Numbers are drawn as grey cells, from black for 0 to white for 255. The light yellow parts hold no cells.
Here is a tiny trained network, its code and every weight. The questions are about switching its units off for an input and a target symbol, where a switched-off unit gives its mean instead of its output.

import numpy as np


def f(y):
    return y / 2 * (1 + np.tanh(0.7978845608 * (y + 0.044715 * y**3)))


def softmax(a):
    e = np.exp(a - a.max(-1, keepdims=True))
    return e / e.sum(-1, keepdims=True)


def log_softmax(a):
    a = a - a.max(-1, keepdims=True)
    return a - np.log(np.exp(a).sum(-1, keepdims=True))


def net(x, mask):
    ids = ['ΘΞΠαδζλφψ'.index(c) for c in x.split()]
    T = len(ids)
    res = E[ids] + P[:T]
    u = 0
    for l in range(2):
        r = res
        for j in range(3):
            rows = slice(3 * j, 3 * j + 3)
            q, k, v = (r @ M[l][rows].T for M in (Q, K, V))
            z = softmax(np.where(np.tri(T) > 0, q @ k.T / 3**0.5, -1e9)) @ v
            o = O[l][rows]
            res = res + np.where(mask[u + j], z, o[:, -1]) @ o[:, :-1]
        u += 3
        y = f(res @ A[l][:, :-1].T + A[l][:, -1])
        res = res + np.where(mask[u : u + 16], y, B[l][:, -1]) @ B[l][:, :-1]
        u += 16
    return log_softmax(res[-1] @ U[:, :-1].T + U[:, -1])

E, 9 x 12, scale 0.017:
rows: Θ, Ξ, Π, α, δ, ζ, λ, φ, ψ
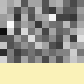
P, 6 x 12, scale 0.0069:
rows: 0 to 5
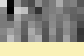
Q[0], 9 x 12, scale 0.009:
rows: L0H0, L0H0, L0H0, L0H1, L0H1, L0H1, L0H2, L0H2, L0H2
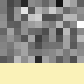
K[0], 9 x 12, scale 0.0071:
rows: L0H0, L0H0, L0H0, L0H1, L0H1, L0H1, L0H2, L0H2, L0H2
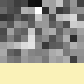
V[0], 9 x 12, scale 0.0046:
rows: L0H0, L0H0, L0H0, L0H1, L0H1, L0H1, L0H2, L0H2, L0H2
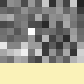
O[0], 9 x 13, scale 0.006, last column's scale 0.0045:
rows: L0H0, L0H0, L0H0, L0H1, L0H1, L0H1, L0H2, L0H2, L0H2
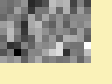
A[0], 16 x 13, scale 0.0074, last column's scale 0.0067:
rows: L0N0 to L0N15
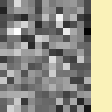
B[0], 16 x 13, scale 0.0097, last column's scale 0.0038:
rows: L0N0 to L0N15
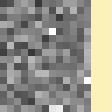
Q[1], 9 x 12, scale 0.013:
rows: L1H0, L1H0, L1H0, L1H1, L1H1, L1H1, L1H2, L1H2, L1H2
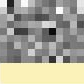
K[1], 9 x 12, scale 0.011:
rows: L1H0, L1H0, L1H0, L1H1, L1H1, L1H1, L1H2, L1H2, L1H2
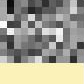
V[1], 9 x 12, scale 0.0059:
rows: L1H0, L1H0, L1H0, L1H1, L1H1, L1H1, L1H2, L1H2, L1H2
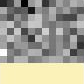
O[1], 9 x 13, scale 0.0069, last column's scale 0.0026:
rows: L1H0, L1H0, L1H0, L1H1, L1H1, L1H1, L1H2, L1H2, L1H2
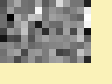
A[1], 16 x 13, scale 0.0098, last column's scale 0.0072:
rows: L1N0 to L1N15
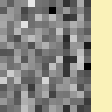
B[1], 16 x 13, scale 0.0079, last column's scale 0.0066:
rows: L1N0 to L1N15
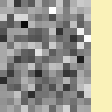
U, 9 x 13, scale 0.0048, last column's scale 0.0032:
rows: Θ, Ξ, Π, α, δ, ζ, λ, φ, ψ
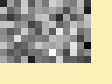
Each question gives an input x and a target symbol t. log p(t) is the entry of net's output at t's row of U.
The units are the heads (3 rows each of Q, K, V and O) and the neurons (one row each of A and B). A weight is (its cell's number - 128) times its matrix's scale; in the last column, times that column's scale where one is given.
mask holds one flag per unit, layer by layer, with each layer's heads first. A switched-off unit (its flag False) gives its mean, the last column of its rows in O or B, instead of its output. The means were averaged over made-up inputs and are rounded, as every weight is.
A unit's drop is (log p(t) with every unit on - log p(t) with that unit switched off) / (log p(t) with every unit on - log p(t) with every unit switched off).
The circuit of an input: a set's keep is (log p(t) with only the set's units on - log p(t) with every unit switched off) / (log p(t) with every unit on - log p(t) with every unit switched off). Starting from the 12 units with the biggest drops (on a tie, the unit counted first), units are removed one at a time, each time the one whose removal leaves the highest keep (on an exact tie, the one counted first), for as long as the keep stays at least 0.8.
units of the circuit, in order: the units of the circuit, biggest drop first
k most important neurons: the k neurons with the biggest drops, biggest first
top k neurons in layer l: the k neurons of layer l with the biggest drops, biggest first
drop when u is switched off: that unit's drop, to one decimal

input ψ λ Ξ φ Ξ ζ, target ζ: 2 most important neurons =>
(L0N8 L1N2)
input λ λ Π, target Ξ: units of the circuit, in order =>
(L1N2 L1N9 L1H0)
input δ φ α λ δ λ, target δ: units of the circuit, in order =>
(L1H2 L1N12 L0N2)
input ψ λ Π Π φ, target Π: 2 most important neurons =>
(L0N2 L1N7)
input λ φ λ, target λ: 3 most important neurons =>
(L1N1 L0N9 L0N6)
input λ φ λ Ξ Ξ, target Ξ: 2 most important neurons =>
(L1N2 L1N6)
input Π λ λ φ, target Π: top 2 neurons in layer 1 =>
(L1N7 L1N0)
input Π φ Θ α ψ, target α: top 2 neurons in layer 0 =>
(L0N6 L0N9)
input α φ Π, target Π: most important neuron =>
(L0N8)
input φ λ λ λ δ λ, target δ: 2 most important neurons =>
(L1N12 L0N4)
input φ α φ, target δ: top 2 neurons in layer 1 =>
(L1N12 L1N15)
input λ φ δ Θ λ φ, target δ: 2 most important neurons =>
(L0N4 L1N12)
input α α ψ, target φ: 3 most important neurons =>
(L1N3 L1N9 L1N5)
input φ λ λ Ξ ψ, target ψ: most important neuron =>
(L0N4)
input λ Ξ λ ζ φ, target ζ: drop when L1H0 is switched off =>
0.6
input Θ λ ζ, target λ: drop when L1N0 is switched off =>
0.5
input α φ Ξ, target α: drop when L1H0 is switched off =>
0.4
